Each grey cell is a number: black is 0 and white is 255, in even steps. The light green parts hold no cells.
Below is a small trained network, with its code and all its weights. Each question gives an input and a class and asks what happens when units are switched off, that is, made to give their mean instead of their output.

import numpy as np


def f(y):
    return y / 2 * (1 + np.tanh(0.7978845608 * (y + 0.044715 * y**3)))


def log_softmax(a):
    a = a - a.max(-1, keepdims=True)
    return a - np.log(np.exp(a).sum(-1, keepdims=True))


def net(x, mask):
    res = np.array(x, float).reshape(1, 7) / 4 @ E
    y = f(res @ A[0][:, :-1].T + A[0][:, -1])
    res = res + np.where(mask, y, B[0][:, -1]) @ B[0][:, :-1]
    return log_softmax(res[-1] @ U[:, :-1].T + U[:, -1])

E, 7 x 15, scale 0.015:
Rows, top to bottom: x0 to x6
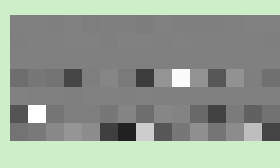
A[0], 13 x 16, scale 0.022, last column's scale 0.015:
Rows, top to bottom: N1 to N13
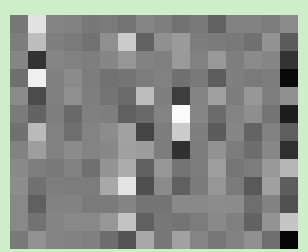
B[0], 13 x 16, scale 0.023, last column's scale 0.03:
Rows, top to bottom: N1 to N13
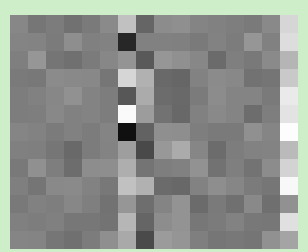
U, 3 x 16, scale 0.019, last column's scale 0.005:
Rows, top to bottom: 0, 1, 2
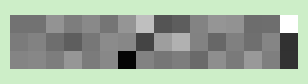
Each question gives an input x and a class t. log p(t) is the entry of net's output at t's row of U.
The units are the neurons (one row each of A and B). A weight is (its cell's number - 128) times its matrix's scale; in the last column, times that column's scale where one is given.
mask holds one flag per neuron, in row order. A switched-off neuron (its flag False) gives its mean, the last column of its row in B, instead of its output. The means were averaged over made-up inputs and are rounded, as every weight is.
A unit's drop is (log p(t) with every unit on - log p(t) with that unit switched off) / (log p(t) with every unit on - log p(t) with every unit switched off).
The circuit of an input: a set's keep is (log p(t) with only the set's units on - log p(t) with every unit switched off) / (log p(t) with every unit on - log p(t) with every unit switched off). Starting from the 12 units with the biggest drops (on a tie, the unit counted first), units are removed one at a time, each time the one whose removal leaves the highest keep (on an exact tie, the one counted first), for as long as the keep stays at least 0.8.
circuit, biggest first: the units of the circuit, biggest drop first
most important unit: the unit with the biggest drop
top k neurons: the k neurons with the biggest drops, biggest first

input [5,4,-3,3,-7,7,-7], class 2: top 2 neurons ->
N7, N2
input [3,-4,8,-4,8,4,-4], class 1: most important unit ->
N8
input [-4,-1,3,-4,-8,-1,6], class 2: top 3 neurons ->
N6, N10, N4
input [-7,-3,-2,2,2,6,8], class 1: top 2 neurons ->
N13, N10
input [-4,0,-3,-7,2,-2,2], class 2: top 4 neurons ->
N6, N10, N4, N5
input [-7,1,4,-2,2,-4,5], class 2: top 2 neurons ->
N6, N10
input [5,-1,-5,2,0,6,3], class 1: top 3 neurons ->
N10, N5, N1
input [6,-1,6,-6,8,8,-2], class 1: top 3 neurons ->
N8, N1, N5
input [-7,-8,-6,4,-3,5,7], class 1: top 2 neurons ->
N13, N10
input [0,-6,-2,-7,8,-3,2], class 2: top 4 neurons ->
N6, N10, N4, N5
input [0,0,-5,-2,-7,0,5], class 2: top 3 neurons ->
N6, N10, N4
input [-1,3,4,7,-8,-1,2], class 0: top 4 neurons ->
N6, N8, N12, N1
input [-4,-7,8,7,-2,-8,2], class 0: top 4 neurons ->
N6, N7, N8, N12
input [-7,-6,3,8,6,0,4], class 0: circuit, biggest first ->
N6
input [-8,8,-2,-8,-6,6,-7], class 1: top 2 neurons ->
N8, N5
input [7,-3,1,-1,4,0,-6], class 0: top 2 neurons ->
N10, N3
